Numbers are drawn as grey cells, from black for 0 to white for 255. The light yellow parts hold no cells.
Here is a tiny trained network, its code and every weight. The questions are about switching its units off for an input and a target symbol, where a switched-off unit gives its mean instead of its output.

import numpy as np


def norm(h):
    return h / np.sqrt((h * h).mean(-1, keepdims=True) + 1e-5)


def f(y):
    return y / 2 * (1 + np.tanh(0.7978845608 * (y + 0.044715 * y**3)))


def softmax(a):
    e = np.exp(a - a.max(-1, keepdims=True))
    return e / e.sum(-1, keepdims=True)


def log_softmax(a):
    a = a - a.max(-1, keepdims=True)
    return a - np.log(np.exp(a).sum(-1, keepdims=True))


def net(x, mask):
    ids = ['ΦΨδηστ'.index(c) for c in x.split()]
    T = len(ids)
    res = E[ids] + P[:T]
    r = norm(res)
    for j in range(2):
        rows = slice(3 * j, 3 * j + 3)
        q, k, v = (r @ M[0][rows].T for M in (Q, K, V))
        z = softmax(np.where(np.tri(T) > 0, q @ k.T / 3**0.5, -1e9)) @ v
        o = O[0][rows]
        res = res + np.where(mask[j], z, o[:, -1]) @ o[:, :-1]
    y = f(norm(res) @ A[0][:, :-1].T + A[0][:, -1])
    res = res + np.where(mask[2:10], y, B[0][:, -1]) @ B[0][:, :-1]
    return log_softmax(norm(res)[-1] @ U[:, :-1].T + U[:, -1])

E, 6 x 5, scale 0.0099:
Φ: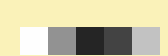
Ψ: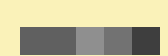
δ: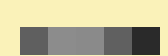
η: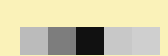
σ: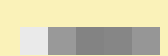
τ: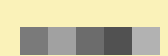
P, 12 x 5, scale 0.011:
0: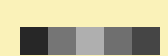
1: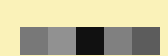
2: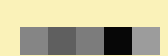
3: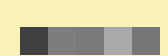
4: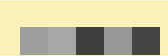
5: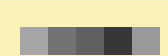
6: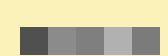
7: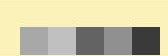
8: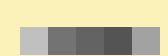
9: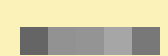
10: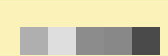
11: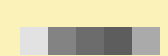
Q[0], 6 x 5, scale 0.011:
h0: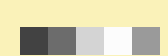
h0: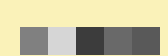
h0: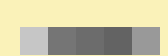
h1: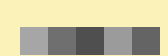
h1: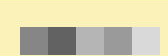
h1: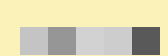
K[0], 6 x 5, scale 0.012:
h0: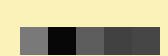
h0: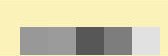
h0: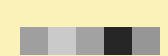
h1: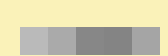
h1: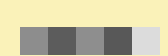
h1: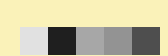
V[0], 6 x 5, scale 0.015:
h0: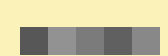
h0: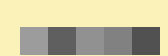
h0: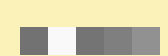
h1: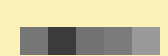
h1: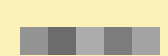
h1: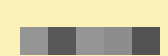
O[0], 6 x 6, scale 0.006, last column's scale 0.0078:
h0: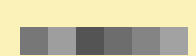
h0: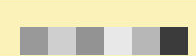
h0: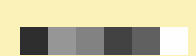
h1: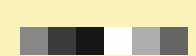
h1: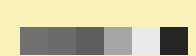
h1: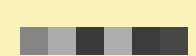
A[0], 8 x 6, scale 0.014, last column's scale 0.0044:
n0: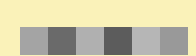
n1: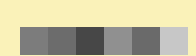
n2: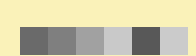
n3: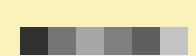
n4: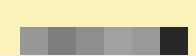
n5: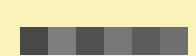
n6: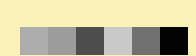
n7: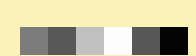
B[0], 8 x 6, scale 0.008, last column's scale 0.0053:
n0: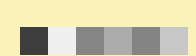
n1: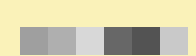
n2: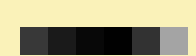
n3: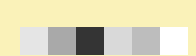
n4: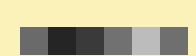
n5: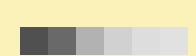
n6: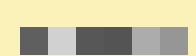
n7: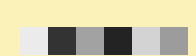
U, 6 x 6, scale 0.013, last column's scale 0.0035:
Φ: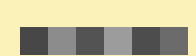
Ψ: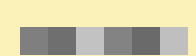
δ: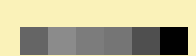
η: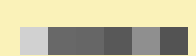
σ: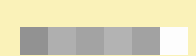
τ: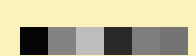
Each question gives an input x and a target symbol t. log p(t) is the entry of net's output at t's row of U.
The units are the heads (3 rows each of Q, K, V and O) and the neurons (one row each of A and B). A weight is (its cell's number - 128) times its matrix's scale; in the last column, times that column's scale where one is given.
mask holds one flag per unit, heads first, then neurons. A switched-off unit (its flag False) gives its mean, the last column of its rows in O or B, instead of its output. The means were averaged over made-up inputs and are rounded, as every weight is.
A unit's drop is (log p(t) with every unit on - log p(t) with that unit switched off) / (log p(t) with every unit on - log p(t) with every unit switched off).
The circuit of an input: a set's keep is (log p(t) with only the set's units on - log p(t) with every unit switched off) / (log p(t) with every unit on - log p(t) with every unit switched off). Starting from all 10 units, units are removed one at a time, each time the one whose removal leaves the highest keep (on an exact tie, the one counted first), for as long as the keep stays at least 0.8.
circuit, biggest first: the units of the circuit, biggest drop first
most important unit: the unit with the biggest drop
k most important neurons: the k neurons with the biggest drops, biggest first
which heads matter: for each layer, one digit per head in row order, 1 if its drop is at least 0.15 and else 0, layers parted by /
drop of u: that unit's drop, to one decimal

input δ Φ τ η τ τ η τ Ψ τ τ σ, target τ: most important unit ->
h0
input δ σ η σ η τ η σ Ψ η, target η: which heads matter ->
10
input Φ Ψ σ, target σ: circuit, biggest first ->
h0, n0
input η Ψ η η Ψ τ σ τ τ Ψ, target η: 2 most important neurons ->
n7, n3
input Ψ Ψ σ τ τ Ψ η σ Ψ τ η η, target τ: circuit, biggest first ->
h0, n3
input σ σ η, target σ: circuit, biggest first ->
h0, n0
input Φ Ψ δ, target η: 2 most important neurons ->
n0, n3
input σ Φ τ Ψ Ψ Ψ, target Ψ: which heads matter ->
11
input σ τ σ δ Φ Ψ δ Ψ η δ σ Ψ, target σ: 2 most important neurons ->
n2, n3
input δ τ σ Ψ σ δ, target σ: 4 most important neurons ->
n3, n2, n5, n7
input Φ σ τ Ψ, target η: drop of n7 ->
0.3
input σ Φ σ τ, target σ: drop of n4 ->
0.0
